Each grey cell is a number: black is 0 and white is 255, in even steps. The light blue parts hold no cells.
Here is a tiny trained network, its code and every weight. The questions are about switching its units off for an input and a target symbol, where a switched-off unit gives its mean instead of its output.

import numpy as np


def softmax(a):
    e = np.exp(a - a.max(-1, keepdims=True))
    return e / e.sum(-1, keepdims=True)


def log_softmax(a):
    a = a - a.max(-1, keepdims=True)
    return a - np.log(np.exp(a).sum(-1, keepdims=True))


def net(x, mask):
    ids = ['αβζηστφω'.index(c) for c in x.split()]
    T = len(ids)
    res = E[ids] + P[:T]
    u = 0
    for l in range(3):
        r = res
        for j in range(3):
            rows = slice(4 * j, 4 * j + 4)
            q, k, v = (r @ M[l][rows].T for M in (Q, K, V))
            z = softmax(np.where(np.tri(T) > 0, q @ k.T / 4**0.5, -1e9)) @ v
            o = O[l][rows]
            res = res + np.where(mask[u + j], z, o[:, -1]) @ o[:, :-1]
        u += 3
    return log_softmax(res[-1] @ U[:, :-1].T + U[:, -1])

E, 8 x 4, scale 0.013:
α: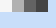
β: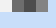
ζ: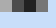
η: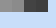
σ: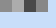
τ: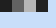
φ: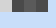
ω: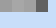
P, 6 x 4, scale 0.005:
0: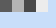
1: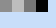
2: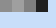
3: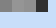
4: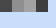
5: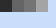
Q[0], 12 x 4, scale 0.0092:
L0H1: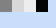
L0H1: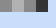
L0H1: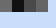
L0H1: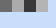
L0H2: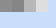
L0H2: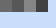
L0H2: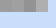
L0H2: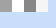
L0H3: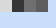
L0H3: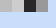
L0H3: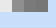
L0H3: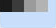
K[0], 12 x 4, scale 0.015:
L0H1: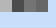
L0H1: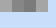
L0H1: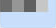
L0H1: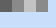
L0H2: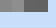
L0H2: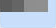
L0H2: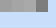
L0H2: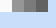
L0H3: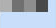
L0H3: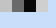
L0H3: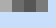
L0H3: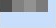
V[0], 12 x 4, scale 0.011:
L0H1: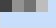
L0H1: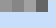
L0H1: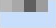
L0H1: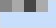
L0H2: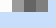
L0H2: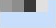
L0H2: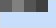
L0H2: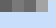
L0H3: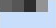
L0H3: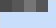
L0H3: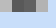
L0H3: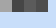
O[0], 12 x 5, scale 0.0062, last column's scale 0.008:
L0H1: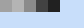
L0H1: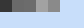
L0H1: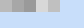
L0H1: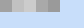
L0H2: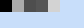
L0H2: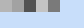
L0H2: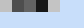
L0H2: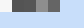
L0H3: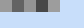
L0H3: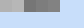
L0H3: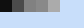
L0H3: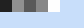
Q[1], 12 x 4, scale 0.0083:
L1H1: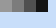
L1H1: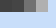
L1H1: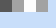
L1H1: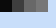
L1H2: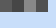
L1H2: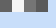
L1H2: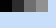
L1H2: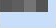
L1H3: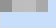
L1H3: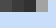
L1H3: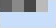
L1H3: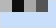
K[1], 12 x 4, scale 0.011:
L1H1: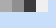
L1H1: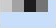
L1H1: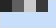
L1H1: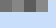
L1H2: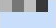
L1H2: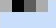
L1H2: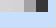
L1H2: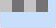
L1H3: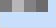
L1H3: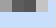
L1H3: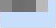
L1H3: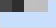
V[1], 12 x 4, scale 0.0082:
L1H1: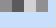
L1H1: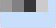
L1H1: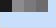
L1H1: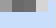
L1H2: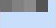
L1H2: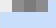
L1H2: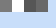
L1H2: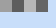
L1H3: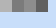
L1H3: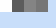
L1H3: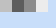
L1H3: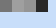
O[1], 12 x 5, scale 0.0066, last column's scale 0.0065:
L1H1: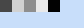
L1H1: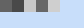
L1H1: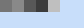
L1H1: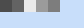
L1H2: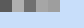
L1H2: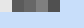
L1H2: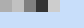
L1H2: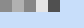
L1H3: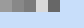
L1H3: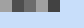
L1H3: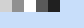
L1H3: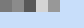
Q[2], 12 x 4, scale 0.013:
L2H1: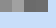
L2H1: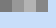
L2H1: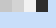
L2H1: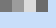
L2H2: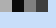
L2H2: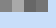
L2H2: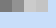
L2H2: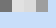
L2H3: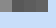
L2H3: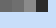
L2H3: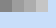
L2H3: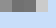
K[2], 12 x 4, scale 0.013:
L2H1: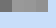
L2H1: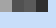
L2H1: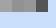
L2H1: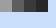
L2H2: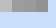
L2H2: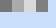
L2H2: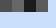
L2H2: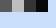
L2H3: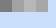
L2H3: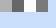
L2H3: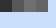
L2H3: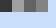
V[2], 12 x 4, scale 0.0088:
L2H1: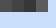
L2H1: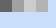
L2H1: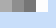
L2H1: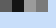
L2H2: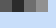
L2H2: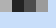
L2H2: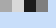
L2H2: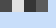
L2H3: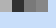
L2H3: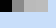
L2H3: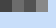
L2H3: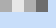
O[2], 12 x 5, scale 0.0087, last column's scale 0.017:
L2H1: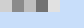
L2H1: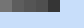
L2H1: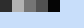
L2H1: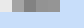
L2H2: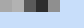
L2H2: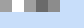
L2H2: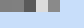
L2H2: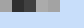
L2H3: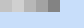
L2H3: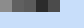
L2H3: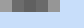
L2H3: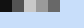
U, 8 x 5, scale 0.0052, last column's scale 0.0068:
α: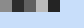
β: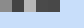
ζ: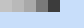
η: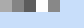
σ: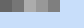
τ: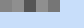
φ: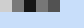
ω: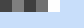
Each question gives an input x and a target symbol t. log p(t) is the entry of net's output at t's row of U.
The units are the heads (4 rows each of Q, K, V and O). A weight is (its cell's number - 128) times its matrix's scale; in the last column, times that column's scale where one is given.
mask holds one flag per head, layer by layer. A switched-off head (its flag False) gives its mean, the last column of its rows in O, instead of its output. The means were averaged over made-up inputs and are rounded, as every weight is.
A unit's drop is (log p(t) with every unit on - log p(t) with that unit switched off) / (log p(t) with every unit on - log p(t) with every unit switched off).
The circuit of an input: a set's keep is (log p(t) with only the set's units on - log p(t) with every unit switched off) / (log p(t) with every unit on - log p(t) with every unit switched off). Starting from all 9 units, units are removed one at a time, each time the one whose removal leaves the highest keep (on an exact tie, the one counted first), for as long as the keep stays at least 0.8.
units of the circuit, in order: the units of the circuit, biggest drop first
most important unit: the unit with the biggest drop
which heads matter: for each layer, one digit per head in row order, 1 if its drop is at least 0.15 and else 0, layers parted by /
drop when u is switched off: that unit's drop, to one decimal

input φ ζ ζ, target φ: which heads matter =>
001 / 000 / 001
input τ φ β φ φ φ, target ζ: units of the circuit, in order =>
[L0H2; L2H2]
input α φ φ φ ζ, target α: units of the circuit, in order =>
[L0H2; L2H2; L2H3; L0H1]
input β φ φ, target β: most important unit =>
L1H3
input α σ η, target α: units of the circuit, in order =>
[L0H2; L2H2; L1H2; L2H3]
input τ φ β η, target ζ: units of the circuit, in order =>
[L0H2; L2H2]
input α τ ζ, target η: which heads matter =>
111 / 111 / 010
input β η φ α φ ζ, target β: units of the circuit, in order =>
[L1H3; L1H1; L0H2; L2H2]
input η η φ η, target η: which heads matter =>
101 / 010 / 011
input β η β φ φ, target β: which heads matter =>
111 / 101 / 010
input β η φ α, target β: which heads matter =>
111 / 101 / 010
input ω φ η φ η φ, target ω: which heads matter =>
001 / 100 / 100
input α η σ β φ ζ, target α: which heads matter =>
111 / 001 / 011
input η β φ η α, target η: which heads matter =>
111 / 010 / 011
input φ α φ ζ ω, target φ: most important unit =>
L2H3
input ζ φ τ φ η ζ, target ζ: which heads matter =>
010 / 010 / 010
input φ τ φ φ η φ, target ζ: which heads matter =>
011 / 010 / 010
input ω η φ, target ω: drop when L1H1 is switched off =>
0.2
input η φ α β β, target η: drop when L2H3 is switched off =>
0.3
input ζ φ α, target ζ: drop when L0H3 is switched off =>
0.0
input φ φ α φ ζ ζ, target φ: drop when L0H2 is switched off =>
0.1
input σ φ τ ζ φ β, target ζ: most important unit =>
L0H2
